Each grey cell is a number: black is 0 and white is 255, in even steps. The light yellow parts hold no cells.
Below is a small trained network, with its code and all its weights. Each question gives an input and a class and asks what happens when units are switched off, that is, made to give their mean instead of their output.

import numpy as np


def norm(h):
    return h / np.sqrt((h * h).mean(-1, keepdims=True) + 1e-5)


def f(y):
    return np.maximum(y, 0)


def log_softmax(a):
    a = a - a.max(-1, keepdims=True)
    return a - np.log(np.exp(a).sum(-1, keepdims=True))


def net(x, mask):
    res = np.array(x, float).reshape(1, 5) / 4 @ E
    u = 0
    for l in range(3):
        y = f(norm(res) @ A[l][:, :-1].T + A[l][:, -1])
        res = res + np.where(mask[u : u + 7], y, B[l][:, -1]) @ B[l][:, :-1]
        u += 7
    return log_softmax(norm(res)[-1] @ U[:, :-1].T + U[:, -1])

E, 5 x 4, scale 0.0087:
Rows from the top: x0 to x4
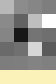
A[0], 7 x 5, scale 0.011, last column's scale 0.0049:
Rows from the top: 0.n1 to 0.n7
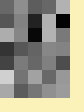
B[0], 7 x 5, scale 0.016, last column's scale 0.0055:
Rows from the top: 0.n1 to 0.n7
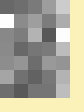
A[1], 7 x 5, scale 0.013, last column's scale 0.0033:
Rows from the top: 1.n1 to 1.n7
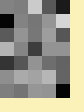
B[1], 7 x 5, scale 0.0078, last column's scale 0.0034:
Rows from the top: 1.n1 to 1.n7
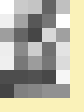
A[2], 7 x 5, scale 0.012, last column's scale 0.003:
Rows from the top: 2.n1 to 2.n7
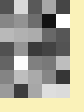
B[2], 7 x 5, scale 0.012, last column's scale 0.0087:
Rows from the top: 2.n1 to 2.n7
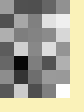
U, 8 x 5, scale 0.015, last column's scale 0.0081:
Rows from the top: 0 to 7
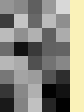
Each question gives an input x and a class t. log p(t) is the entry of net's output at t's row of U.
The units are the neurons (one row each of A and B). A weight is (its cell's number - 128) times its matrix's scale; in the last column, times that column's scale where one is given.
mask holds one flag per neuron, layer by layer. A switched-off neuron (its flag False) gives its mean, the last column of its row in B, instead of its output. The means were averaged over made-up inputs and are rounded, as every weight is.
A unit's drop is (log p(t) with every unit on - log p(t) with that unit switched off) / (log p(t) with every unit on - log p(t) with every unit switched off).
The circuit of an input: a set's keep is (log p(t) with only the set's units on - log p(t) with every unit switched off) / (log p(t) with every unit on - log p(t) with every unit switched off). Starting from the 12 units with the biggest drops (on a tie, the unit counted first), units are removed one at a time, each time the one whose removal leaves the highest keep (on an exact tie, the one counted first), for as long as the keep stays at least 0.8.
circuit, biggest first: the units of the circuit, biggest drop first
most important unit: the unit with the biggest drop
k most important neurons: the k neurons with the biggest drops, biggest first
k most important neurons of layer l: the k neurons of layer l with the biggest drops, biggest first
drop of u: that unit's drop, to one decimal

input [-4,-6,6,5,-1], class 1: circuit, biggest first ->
(2.n2)
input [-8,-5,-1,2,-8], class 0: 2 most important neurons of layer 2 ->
(2.n7 2.n2)
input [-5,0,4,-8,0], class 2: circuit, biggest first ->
(0.n2 0.n3)
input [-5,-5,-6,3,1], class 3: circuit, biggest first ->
(2.n5 0.n3)
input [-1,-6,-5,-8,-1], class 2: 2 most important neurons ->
(0.n2 1.n4)
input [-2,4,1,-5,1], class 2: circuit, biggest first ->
(0.n3 2.n2)
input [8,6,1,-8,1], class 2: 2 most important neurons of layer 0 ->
(0.n3 0.n1)
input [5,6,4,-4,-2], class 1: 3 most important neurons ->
(2.n7 0.n2 1.n2)
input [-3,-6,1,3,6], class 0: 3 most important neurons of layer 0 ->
(0.n1 0.n2 0.n6)
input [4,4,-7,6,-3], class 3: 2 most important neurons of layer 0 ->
(0.n3 0.n2)
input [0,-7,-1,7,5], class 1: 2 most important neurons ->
(2.n2 0.n3)
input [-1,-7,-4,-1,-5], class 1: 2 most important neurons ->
(2.n4 2.n2)
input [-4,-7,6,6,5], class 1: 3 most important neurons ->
(2.n2 0.n3 1.n4)
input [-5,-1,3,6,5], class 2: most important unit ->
1.n5
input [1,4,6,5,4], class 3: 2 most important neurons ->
(2.n2 0.n3)
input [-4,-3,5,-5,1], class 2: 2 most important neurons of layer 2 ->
(2.n7 2.n5)
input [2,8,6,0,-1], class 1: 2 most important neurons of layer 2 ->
(2.n7 2.n5)
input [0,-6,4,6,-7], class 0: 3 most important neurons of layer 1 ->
(1.n5 1.n6 1.n1)
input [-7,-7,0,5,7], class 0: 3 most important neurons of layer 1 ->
(1.n2 1.n5 1.n6)
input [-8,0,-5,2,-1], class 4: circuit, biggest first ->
(1.n2)
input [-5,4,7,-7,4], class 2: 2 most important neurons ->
(0.n2 2.n2)
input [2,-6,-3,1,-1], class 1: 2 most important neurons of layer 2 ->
(2.n4 2.n2)
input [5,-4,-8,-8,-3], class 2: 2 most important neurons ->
(1.n4 2.n7)
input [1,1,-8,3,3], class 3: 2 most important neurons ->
(2.n5 0.n3)
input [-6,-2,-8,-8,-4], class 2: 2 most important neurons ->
(0.n2 1.n4)
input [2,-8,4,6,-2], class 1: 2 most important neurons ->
(2.n2 0.n3)
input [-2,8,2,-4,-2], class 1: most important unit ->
2.n7
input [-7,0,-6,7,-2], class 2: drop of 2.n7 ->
0.3
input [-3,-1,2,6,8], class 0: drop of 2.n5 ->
0.1
